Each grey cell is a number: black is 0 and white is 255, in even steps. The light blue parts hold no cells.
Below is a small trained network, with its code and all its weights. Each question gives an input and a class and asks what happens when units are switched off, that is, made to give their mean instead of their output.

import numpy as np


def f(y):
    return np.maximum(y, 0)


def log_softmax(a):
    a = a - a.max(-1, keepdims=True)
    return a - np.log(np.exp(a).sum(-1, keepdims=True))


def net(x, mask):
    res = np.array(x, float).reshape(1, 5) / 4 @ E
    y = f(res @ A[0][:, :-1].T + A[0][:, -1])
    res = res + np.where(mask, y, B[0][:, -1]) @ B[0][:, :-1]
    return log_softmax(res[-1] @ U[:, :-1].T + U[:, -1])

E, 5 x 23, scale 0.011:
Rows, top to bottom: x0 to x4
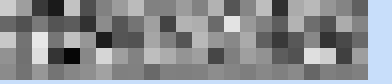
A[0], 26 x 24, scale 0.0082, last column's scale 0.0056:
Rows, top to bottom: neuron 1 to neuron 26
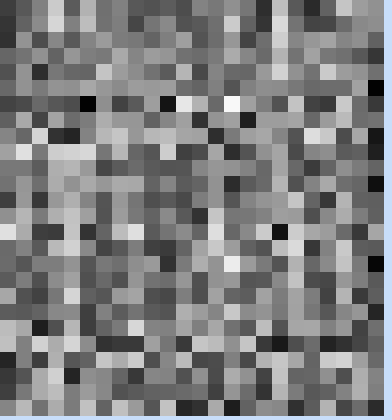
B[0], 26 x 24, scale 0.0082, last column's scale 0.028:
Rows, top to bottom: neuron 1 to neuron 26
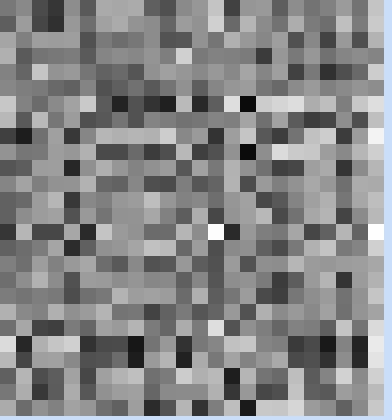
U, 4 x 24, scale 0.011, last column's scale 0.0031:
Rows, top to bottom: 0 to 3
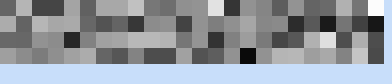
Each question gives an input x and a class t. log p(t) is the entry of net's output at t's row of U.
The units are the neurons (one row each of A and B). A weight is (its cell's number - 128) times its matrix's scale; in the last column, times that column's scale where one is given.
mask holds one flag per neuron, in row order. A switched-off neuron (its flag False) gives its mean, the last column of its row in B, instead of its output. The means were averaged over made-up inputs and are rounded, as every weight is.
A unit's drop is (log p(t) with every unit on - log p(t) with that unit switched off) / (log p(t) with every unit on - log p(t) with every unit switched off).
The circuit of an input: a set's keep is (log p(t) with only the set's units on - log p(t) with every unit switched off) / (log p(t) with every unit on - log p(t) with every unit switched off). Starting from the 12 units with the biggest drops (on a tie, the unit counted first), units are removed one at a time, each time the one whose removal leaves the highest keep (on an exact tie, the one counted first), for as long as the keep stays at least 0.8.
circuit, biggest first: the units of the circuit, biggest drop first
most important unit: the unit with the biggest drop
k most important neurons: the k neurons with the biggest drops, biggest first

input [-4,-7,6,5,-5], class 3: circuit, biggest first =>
(neuron 10)
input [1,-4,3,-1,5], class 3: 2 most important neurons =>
(neuron 23; neuron 10)
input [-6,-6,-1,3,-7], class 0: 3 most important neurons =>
(neuron 24; neuron 7; neuron 2)
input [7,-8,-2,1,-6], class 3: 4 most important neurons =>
(neuron 10; neuron 26; neuron 12; neuron 24)
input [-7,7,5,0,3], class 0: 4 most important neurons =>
(neuron 24; neuron 2; neuron 25; neuron 1)
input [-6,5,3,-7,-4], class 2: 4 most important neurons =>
(neuron 16; neuron 11; neuron 15; neuron 18)
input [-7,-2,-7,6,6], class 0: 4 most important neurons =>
(neuron 24; neuron 22; neuron 25; neuron 1)
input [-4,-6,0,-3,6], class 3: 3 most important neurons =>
(neuron 10; neuron 26; neuron 15)
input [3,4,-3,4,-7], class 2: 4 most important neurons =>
(neuron 9; neuron 22; neuron 10; neuron 26)
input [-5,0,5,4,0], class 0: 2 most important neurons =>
(neuron 24; neuron 23)
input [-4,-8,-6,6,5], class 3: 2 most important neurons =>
(neuron 26; neuron 22)
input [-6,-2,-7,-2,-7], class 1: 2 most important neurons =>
(neuron 23; neuron 15)
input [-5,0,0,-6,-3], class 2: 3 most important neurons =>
(neuron 16; neuron 15; neuron 11)
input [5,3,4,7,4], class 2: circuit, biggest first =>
(neuron 9)
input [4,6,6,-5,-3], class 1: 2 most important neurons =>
(neuron 22; neuron 10)
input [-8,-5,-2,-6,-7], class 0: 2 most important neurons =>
(neuron 2; neuron 1)
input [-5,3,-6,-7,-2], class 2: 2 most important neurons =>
(neuron 16; neuron 22)
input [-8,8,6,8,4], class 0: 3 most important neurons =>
(neuron 24; neuron 25; neuron 10)
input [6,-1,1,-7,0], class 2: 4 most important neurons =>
(neuron 16; neuron 13; neuron 19; neuron 14)
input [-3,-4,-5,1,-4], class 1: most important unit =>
neuron 23
